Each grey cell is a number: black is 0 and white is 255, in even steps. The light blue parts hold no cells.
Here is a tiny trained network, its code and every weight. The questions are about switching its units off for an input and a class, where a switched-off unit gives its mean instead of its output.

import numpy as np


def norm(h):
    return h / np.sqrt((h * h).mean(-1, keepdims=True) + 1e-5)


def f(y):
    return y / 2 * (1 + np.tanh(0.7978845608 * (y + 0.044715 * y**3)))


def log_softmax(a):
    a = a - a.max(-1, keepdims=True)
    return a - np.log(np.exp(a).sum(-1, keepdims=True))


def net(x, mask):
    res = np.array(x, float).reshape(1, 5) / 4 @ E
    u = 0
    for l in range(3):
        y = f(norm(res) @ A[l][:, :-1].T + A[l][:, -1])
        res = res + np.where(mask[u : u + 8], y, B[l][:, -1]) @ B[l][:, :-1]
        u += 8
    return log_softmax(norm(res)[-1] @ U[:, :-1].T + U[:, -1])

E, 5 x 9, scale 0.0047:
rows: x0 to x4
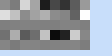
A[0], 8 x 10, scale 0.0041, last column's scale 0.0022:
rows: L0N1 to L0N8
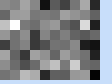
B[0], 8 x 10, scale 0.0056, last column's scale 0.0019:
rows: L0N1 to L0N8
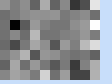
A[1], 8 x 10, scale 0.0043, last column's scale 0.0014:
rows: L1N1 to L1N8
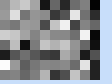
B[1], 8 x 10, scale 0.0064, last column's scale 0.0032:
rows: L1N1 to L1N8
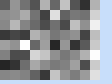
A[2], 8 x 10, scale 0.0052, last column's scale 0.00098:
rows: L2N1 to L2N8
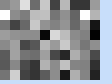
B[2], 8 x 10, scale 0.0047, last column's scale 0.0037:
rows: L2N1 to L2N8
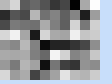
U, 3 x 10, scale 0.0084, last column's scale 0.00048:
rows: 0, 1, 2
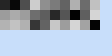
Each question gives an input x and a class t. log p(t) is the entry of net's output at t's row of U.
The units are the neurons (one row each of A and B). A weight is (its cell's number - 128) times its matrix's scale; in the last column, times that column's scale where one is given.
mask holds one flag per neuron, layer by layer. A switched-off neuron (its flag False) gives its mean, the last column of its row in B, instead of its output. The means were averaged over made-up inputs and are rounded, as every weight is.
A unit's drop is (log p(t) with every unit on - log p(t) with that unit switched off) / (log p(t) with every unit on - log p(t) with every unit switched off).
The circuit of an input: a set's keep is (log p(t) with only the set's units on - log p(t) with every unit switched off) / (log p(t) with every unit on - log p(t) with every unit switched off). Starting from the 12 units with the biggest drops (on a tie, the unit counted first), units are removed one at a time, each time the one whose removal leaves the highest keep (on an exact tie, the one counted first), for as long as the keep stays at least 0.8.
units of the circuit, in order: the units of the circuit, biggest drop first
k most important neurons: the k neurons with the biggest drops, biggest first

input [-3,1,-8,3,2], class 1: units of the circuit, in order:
(L1N5)
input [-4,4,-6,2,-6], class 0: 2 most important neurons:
(L0N3; L0N8)
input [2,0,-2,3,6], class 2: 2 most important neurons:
(L1N5; L1N2)
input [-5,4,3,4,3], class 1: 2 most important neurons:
(L1N6; L1N5)
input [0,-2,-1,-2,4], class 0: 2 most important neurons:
(L1N6; L1N8)
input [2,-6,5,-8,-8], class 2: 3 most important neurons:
(L2N4; L1N3; L1N7)
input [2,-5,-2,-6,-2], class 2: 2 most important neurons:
(L2N4; L1N3)
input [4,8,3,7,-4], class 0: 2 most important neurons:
(L0N3; L1N3)
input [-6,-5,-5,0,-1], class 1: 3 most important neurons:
(L1N5; L0N3; L2N1)
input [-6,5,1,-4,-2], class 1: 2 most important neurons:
(L1N5; L1N6)
